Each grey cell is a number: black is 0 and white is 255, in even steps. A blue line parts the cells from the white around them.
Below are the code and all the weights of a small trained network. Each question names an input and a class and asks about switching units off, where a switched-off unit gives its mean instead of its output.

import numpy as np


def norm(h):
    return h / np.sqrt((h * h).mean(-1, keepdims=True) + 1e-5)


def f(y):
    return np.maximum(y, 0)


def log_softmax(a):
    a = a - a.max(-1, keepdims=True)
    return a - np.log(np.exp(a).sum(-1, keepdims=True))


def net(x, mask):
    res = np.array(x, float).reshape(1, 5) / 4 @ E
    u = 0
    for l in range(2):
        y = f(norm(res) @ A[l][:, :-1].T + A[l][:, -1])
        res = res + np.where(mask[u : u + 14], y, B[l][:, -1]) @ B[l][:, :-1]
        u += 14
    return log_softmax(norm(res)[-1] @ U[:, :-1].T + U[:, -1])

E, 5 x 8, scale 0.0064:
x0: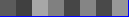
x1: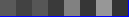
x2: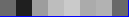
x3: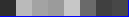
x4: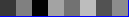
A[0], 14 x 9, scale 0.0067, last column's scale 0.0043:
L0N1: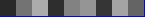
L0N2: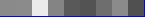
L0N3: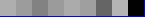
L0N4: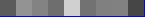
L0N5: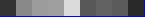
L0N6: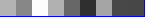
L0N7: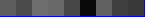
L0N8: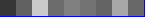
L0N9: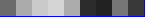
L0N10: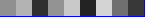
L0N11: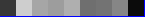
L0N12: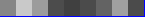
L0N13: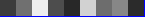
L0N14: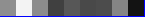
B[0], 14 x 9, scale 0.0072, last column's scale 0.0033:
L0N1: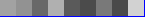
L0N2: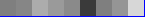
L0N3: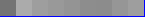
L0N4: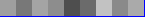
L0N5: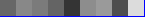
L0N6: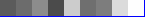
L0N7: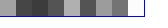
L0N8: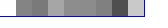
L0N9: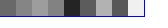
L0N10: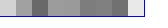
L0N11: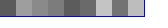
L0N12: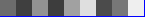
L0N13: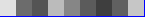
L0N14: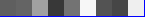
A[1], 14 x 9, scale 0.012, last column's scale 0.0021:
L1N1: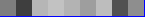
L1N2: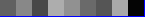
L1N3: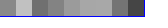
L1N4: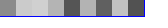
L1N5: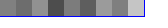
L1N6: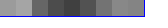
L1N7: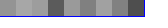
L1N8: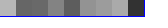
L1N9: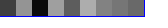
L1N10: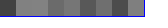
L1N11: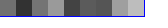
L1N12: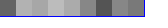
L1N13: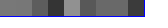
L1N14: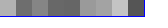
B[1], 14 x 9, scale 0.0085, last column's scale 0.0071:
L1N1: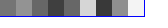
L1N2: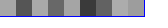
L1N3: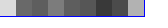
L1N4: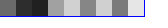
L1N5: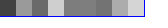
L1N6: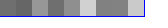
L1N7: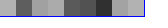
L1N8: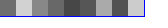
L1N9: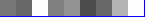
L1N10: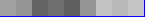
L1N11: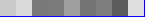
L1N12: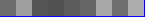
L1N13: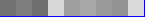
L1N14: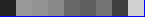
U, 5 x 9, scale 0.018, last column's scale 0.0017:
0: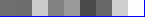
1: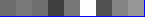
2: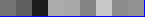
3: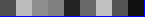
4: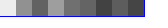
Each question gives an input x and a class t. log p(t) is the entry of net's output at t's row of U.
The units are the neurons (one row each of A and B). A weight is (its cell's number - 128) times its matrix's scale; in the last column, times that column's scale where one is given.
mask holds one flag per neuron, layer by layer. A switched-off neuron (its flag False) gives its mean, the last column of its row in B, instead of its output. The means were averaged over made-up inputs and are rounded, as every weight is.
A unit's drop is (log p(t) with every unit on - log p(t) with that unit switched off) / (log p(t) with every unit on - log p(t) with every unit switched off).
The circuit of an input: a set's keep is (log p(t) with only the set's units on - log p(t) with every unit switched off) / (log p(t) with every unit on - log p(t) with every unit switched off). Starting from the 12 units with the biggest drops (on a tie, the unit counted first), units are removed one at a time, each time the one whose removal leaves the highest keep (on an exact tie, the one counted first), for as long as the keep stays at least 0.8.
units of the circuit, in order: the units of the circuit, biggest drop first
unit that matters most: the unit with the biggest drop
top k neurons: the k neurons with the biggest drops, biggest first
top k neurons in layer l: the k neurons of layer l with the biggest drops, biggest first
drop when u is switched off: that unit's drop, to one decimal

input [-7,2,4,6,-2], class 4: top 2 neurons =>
L0N10, L1N3
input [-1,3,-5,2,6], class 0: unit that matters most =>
L1N9
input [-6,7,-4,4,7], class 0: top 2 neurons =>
L1N9, L1N4
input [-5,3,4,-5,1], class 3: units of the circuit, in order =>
L1N8, L1N4
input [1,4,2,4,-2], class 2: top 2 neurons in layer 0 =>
L0N7, L0N6
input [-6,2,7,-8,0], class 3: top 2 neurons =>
L1N8, L1N14
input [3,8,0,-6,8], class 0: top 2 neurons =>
L1N9, L1N4
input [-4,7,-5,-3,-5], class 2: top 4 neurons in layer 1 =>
L1N9, L1N13, L1N1, L1N5
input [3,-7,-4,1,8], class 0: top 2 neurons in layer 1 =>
L1N9, L1N2
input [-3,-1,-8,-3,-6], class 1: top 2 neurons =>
L0N14, L1N9
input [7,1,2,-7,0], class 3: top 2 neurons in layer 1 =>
L1N8, L1N14
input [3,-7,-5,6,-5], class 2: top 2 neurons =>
L1N4, L1N9
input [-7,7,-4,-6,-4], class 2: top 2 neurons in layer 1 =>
L1N13, L1N9
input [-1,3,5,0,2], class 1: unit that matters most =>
L1N1
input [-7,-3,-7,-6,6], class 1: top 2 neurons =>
L1N6, L0N14
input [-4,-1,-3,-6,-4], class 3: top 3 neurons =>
L1N14, L1N8, L1N9
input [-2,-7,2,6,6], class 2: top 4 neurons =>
L1N4, L0N7, L1N12, L0N3
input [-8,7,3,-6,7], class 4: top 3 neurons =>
L0N10, L1N4, L1N3
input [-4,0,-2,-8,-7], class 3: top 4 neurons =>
L1N14, L1N8, L1N9, L1N2
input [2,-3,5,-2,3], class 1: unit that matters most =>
L1N1
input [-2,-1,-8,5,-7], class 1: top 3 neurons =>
L0N14, L0N12, L1N9
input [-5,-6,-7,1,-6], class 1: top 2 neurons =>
L0N14, L0N12
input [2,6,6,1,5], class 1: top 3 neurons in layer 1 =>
L1N1, L1N4, L1N9
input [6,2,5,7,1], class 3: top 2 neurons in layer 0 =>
L0N5, L0N9
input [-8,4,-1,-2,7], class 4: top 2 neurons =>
L0N10, L1N3
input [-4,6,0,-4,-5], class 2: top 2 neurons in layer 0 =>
L0N7, L0N2
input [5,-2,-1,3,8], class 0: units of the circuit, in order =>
L1N9
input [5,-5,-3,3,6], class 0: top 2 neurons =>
L1N9, L1N2
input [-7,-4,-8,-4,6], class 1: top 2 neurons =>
L0N14, L1N6
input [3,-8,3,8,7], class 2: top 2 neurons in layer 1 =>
L1N4, L1N12
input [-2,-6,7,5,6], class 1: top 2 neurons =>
L1N1, L1N12
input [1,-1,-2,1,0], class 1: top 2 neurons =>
L0N14, L0N12
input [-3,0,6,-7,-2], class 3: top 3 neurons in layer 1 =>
L1N8, L1N14, L1N6
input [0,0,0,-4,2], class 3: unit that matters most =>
L1N8
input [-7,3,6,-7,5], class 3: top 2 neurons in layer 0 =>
L0N12, L0N14
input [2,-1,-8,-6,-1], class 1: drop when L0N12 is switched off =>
0.1
